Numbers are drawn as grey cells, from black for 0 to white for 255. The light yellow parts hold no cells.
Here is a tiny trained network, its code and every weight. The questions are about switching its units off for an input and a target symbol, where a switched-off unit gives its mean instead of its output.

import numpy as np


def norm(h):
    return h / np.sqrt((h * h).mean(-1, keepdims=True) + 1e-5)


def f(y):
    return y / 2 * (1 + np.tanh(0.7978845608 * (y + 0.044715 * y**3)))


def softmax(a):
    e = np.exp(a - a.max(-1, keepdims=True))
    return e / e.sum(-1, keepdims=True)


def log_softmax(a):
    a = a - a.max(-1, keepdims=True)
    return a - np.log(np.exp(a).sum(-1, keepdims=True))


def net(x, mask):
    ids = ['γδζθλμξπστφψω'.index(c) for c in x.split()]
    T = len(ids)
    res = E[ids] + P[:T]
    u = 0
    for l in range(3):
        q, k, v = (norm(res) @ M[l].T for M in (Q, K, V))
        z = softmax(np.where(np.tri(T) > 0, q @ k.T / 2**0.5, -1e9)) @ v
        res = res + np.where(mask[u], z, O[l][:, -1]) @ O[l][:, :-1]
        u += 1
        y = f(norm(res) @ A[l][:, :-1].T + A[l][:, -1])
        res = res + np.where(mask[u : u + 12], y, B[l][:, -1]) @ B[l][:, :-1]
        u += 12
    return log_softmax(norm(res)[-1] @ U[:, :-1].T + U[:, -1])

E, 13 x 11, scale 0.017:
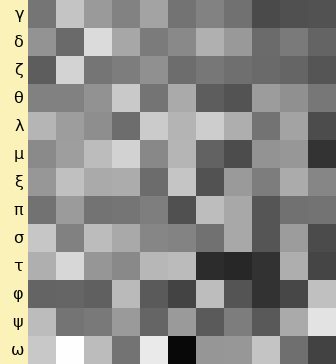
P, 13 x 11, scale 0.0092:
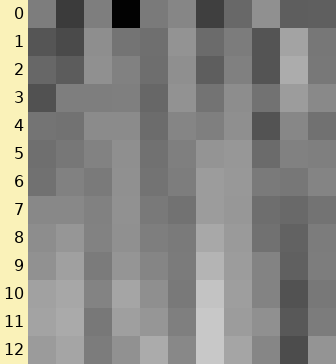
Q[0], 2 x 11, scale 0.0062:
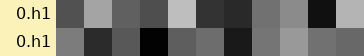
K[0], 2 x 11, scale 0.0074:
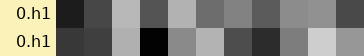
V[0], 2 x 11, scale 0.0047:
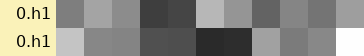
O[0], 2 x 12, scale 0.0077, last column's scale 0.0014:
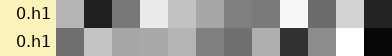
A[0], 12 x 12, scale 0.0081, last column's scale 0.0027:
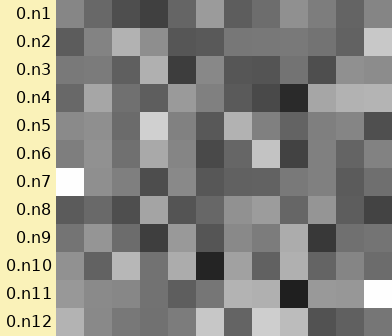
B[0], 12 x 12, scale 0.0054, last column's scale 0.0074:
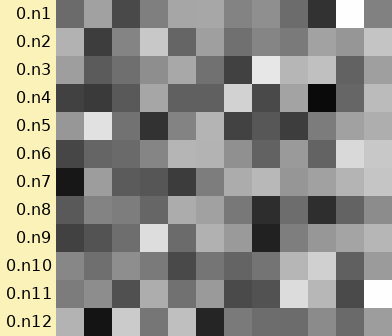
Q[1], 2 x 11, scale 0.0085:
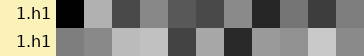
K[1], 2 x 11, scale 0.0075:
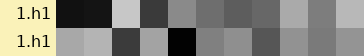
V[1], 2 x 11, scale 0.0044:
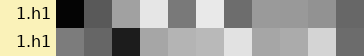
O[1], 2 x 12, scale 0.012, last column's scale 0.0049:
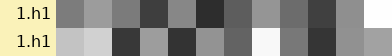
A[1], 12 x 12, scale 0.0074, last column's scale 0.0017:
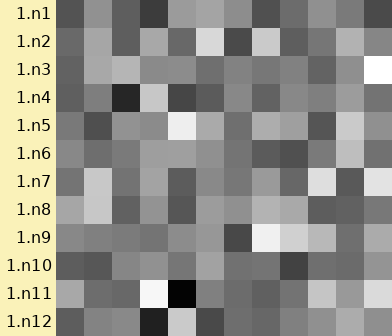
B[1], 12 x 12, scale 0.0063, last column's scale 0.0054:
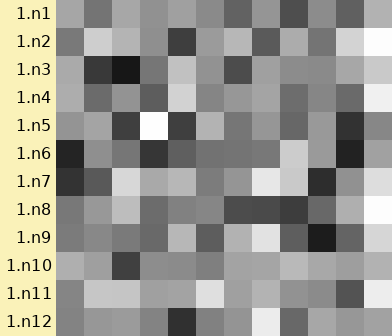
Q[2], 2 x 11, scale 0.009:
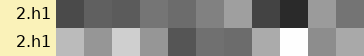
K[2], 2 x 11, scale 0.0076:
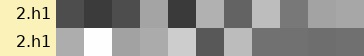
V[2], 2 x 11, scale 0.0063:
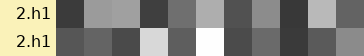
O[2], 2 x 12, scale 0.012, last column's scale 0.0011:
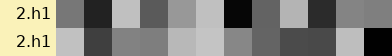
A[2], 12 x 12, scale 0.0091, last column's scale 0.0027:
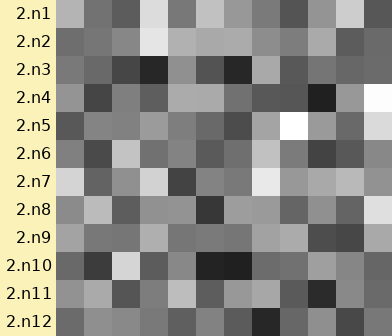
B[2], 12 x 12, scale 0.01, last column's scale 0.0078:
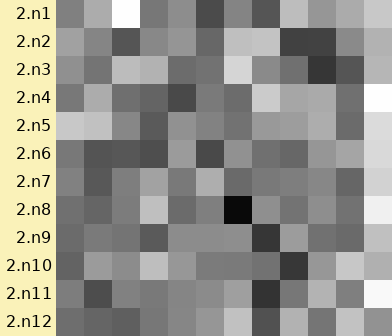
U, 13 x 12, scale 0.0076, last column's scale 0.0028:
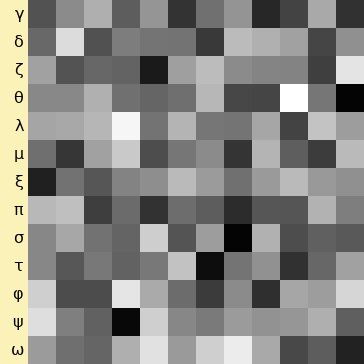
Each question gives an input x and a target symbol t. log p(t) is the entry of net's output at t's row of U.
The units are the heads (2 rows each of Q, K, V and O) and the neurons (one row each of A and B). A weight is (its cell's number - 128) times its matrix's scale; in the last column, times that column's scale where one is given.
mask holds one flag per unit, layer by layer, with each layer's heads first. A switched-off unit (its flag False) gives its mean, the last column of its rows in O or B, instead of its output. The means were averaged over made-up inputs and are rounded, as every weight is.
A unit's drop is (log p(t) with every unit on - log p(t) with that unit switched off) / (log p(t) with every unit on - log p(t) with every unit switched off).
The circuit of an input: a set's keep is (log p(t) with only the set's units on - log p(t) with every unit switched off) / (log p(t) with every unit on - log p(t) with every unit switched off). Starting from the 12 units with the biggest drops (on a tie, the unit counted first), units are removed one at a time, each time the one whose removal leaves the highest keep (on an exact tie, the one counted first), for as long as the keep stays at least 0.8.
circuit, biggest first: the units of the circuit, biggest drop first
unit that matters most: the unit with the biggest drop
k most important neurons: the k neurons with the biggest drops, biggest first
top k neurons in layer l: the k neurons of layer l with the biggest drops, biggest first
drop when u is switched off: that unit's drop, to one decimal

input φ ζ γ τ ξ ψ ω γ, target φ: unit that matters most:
0.n4
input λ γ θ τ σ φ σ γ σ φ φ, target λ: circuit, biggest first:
[1.h1, 0.n12, 2.n1]
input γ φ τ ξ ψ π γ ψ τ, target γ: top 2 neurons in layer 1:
[1.n12, 1.n1]
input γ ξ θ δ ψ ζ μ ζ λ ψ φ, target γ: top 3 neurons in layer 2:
[2.n10, 2.n3, 2.n4]
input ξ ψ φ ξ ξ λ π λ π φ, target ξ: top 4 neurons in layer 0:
[0.n12, 0.n11, 0.n5, 0.n6]
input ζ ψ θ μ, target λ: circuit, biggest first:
[0.h1, 1.n2]
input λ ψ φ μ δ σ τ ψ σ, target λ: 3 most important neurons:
[1.n2, 0.n6, 0.n11]
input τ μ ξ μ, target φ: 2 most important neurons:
[0.n11, 0.n7]
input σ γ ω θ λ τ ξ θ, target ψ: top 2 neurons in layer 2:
[2.n6, 2.n5]
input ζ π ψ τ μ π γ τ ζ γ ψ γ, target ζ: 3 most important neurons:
[0.n9, 0.n1, 2.n4]
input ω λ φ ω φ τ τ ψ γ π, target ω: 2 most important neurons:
[0.n11, 2.n2]
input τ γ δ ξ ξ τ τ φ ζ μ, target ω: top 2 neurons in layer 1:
[1.n11, 1.n8]
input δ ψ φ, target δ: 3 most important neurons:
[1.n11, 1.n4, 0.n5]
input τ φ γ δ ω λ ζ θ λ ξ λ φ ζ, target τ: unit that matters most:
0.n7
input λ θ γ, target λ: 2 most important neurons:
[0.n12, 0.n7]
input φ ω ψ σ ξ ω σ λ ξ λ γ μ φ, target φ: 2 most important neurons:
[0.n4, 2.n8]
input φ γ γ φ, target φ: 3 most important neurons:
[0.n4, 0.n3, 2.n8]
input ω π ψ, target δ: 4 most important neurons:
[1.n6, 1.n9, 0.n6, 0.n8]
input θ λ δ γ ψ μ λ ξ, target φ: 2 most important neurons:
[0.n12, 1.n9]
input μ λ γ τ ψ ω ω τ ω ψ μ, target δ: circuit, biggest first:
[2.h1]
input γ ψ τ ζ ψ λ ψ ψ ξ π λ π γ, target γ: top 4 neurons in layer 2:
[2.n10, 2.n3, 2.n4, 2.n6]
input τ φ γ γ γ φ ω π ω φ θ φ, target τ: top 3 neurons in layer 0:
[0.n7, 0.n11, 0.n5]
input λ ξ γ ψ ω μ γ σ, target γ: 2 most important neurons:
[0.n7, 1.n8]
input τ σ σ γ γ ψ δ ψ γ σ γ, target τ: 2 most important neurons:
[0.n7, 1.n12]
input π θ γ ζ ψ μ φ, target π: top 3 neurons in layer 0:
[0.n9, 0.n5, 0.n8]
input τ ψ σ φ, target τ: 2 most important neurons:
[1.n11, 0.n7]
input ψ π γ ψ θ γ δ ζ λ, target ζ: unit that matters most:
0.h1
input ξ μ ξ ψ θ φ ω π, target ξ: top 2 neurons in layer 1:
[1.n5, 1.n11]
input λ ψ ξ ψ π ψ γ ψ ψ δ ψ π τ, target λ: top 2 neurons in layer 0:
[0.n4, 0.n12]
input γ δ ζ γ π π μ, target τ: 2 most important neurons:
[0.n11, 0.n9]
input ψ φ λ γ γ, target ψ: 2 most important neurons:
[1.n5, 2.n4]
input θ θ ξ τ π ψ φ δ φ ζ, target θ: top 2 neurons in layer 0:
[0.n1, 0.n3]
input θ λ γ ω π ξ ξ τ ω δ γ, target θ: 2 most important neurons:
[1.n5, 0.n1]
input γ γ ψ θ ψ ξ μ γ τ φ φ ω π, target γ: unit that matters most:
1.h1
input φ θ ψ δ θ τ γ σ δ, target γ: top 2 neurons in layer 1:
[1.n8, 1.n2]
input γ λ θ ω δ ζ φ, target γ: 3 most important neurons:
[0.n9, 2.n10, 0.n5]
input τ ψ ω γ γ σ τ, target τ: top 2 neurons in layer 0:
[0.n4, 0.n7]
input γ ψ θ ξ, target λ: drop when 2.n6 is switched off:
0.0
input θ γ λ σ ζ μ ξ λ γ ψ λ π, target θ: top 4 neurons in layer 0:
[0.n1, 0.n3, 0.n5, 0.n11]
